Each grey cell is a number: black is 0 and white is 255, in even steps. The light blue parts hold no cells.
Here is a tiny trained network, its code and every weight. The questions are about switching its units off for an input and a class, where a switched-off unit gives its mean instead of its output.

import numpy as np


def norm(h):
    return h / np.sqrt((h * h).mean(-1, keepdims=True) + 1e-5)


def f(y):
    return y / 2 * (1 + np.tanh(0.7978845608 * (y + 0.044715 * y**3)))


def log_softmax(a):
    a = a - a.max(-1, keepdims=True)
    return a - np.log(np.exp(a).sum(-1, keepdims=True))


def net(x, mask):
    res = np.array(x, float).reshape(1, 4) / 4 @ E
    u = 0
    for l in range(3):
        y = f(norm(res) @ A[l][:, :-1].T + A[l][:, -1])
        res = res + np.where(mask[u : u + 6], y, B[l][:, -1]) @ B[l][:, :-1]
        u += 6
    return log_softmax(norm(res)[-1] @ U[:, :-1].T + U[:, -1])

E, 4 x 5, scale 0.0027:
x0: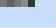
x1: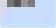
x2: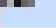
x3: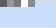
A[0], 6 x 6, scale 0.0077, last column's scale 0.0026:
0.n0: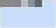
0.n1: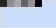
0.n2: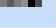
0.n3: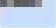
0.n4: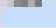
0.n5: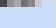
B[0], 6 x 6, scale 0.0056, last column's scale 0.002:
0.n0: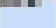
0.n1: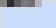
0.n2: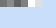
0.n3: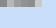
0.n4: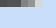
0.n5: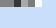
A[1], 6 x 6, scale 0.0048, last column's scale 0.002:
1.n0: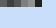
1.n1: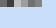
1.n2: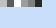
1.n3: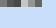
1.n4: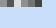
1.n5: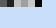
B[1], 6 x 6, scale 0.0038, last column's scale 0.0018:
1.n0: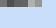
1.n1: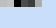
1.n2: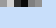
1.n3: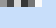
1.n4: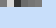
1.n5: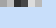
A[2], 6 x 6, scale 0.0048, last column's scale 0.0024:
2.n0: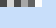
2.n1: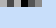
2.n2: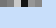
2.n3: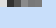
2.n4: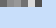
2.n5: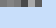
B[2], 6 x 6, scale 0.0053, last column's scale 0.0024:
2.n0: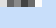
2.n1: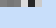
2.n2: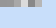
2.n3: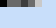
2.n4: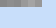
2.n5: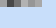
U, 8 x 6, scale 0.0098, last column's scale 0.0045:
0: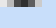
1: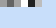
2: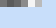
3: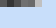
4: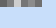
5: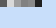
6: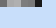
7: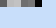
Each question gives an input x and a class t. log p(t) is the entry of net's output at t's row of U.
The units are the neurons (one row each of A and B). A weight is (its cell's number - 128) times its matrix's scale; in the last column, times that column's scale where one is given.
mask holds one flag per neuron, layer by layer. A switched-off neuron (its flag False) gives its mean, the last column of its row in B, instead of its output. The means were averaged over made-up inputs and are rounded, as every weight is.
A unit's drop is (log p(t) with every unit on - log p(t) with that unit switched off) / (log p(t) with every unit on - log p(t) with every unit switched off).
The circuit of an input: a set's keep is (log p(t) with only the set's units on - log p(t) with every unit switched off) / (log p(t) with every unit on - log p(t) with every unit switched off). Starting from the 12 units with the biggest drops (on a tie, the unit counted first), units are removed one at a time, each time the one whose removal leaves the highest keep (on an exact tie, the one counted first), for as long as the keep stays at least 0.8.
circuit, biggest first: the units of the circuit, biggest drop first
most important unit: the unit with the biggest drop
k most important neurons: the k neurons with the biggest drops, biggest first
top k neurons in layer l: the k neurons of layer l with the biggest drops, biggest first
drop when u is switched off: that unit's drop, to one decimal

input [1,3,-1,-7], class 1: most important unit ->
2.n1
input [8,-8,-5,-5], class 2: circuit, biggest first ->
0.n2, 1.n5
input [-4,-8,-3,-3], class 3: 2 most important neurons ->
0.n1, 0.n2
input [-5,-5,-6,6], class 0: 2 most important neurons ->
1.n1, 0.n2
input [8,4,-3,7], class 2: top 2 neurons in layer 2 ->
2.n1, 2.n2
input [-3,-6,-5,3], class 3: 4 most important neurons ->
0.n1, 0.n5, 0.n3, 0.n2
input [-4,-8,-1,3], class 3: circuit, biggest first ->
0.n1, 0.n2
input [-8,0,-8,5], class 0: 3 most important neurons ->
0.n2, 1.n1, 1.n2
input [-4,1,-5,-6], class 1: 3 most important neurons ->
2.n1, 0.n2, 2.n2
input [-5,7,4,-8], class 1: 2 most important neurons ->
2.n1, 0.n2
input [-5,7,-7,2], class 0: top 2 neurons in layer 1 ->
1.n2, 1.n1
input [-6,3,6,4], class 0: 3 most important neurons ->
2.n0, 0.n2, 0.n1
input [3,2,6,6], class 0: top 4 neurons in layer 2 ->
2.n0, 2.n1, 2.n2, 2.n5
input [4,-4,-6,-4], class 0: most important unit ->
0.n4
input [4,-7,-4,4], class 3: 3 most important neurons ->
0.n5, 0.n1, 1.n1
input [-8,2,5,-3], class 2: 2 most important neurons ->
0.n4, 1.n1
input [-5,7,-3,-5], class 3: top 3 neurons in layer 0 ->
0.n4, 0.n2, 0.n3
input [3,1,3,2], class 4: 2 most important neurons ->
1.n1, 0.n2
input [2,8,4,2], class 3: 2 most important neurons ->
2.n3, 1.n5
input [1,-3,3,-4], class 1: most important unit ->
0.n0
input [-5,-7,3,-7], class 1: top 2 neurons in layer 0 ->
0.n2, 0.n4
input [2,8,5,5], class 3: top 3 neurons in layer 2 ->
2.n3, 2.n1, 2.n2
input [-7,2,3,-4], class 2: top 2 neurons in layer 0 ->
0.n4, 0.n1
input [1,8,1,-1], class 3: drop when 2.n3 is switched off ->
0.2
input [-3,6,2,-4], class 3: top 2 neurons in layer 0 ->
0.n4, 0.n2
